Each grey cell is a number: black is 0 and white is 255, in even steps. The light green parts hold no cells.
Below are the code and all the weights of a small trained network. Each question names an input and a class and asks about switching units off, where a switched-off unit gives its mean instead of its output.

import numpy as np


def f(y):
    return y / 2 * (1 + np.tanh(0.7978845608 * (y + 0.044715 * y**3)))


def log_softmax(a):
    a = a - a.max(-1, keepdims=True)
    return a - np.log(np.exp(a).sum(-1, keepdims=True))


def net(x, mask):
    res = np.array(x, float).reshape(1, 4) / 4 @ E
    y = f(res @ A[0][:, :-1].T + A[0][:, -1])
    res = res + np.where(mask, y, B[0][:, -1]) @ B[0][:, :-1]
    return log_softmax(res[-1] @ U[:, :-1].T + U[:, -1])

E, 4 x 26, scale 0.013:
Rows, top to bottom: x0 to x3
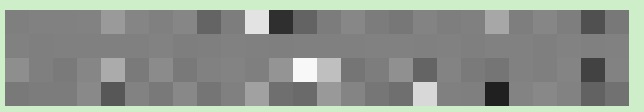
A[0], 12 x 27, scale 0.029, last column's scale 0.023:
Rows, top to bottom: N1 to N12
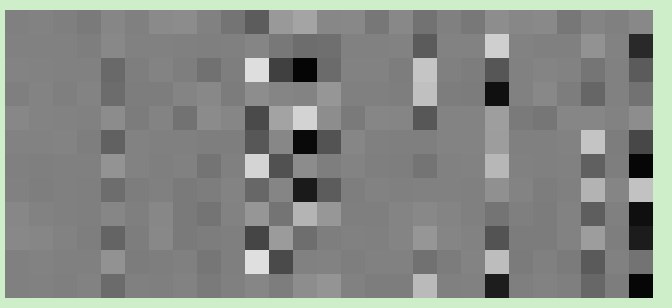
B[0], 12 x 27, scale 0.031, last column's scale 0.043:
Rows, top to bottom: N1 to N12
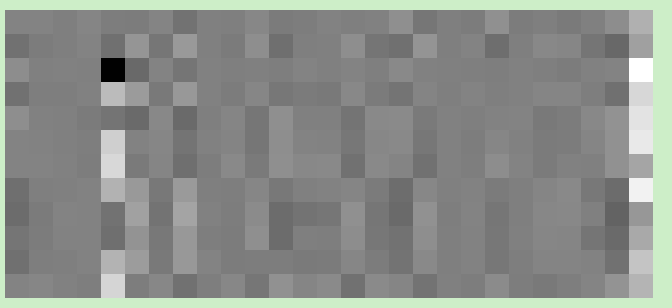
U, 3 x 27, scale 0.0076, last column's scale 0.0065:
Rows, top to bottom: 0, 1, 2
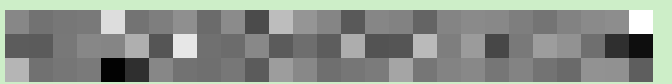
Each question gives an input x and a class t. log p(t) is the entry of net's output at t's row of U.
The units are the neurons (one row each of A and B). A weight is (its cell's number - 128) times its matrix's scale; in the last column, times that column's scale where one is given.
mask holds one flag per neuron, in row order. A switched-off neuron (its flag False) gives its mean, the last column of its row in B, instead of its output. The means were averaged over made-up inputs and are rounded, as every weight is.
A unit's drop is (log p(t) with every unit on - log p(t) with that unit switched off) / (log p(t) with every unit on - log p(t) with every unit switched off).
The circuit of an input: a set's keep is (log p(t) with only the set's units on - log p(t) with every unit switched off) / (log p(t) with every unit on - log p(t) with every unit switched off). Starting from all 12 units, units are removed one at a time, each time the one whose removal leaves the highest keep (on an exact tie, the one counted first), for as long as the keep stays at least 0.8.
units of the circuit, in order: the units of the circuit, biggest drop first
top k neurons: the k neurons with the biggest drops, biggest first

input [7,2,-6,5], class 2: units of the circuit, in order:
(N3)
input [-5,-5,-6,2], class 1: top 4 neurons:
(N10 N8 N5 N12)
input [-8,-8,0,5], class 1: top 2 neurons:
(N10 N6)
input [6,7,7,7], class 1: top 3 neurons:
(N9 N6 N5)
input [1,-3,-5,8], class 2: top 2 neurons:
(N3 N11)
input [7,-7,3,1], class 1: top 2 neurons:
(N6 N11)
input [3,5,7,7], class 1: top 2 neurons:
(N9 N6)
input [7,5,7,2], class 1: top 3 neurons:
(N9 N6 N11)
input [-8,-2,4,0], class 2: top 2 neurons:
(N6 N8)
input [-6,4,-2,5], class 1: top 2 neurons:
(N10 N5)
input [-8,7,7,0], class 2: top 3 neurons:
(N6 N8 N5)
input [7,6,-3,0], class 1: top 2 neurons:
(N11 N5)
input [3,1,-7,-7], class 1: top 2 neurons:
(N2 N8)
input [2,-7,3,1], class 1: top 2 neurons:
(N6 N12)
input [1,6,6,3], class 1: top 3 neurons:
(N6 N9 N7)
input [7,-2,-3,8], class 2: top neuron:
(N3)
